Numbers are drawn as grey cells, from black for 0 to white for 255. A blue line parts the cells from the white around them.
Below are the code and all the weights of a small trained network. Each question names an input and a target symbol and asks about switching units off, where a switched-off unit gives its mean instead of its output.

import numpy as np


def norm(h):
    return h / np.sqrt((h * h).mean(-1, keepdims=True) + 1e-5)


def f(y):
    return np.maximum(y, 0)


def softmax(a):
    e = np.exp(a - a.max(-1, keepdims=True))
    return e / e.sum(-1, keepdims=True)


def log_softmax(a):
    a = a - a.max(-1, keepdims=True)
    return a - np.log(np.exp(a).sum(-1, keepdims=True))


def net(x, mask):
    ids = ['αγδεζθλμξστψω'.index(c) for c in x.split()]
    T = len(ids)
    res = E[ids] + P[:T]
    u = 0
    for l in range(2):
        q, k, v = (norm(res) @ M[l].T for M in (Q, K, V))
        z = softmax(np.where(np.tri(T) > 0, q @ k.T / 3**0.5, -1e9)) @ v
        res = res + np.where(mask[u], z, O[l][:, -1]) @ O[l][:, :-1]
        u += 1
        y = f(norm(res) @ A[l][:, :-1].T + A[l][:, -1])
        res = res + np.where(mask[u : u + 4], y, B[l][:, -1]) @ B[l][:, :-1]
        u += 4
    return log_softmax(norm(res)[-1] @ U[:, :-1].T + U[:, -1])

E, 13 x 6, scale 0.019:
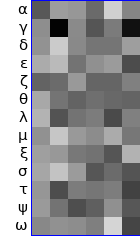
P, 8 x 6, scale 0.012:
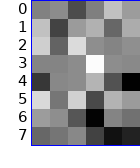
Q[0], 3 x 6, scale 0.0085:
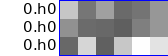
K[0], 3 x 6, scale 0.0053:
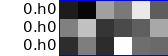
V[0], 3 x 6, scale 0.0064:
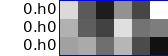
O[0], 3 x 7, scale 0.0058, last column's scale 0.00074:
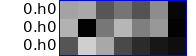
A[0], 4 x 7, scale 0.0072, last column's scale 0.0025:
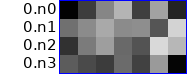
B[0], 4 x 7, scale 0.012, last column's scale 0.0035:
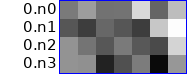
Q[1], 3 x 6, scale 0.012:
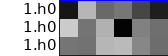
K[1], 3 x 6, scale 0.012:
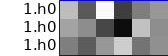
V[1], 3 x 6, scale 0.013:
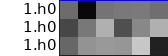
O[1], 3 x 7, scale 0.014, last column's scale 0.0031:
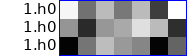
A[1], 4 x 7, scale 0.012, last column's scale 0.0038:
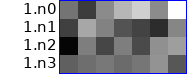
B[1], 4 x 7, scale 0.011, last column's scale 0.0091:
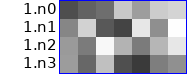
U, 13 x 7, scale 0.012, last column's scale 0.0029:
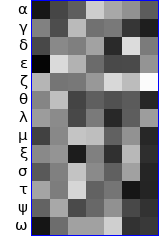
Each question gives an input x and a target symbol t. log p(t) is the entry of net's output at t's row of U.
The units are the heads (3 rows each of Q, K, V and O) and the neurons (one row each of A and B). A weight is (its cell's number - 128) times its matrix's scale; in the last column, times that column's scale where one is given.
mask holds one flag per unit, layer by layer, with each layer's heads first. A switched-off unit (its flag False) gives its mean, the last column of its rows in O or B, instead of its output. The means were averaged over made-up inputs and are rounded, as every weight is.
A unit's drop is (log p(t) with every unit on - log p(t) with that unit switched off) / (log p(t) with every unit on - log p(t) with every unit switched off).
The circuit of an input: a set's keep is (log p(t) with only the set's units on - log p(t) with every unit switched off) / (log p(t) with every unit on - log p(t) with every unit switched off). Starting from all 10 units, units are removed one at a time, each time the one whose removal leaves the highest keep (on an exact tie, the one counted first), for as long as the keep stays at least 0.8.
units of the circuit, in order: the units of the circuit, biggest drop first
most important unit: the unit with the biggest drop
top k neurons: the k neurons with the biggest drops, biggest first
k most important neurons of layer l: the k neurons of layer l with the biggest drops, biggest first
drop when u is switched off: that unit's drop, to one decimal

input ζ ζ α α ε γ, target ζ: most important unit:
0.h0
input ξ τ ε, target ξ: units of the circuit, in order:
1.h0, 0.n1
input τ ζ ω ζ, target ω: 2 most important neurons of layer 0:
0.n0, 0.n3
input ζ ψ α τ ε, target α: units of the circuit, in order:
1.h0, 1.n0
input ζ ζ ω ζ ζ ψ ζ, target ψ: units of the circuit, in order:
0.n1, 1.n2
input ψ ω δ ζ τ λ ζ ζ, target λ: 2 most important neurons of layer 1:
1.n1, 1.n0
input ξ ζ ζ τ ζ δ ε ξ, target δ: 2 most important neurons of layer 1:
1.n2, 1.n1
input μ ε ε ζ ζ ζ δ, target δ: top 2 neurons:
0.n1, 1.n1
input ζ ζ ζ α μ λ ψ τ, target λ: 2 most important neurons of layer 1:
1.n1, 1.n2
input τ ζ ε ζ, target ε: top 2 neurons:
0.n0, 0.n3
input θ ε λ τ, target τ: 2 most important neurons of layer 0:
0.n2, 0.n3
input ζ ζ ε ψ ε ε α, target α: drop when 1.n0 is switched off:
0.2
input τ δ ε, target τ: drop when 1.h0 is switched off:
0.1
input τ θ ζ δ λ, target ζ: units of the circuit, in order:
1.h0
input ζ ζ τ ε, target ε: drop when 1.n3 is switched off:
0.0
